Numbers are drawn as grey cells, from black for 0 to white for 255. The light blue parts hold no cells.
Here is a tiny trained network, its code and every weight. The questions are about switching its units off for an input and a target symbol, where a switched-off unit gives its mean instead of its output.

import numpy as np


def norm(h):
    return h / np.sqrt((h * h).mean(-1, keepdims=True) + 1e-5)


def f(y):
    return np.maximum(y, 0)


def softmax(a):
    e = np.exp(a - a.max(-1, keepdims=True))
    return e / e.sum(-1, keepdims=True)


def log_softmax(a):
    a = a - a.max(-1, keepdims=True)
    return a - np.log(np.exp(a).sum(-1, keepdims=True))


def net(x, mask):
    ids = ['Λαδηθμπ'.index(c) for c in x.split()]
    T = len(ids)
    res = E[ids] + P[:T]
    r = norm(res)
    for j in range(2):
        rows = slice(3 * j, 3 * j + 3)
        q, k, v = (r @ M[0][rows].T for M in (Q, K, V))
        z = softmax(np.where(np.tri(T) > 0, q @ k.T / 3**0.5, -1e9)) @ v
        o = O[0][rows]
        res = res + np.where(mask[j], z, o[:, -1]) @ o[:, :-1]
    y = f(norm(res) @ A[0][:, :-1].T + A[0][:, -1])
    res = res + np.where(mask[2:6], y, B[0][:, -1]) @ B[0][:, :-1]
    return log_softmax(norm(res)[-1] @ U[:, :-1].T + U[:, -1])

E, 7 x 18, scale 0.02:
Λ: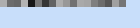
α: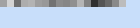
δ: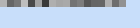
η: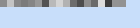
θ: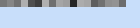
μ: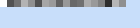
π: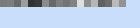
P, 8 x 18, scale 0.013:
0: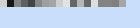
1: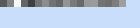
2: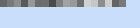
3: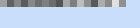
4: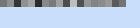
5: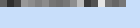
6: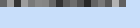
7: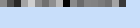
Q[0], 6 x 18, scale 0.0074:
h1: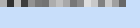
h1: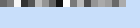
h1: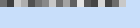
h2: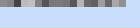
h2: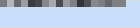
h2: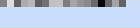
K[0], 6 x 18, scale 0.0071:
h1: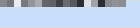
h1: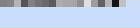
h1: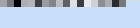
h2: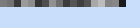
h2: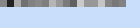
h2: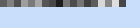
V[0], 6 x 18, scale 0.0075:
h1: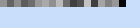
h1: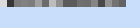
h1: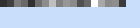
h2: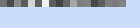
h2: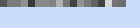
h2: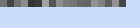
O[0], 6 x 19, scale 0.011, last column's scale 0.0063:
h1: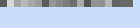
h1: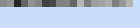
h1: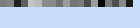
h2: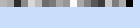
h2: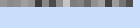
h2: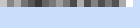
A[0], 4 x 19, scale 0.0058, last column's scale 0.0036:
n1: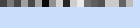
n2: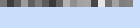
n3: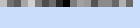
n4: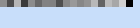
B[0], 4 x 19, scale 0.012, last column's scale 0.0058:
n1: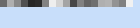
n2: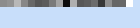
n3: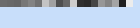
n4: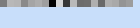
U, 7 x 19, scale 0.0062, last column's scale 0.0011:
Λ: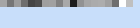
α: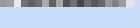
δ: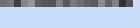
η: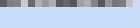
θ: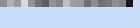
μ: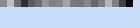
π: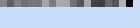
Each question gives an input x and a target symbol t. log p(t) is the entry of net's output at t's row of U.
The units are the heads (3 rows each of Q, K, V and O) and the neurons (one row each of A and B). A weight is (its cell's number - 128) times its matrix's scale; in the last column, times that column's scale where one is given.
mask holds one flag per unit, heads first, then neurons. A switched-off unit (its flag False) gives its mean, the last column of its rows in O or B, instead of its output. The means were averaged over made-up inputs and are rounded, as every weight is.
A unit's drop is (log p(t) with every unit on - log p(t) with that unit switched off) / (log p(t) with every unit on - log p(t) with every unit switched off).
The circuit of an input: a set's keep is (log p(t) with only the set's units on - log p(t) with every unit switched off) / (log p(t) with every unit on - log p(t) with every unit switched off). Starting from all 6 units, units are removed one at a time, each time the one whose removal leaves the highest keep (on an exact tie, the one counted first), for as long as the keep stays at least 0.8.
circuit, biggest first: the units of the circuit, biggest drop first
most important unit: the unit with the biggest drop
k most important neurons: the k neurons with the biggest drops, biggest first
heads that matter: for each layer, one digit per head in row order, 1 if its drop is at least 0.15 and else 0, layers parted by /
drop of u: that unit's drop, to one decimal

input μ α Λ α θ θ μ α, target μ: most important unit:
n1
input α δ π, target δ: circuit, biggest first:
(h2; h1)
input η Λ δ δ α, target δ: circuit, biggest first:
(h1; h2)
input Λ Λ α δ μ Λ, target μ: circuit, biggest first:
(h2; n1; n3)
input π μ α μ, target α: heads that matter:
01
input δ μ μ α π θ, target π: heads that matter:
10
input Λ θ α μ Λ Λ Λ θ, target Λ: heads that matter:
01
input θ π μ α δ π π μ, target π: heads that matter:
10
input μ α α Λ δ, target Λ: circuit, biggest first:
(n3; h2)
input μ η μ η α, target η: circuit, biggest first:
(h2; h1; n2)
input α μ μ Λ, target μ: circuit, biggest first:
(h2; h1; n3)
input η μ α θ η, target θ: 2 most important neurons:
(n1; n2)
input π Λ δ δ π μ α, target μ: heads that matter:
01
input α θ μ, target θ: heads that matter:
11
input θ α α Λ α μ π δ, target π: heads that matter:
10
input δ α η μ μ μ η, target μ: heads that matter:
01
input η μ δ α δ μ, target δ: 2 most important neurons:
(n2; n1)
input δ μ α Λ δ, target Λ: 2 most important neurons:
(n3; n2)
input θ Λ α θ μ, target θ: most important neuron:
(n1)
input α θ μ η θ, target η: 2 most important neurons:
(n1; n2)
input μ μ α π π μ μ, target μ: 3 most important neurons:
(n3; n1; n2)
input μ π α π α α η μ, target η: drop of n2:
0.1
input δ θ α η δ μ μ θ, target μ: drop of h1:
0.1
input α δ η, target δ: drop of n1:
0.3
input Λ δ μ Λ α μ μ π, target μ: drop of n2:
0.0
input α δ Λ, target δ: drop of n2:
0.2
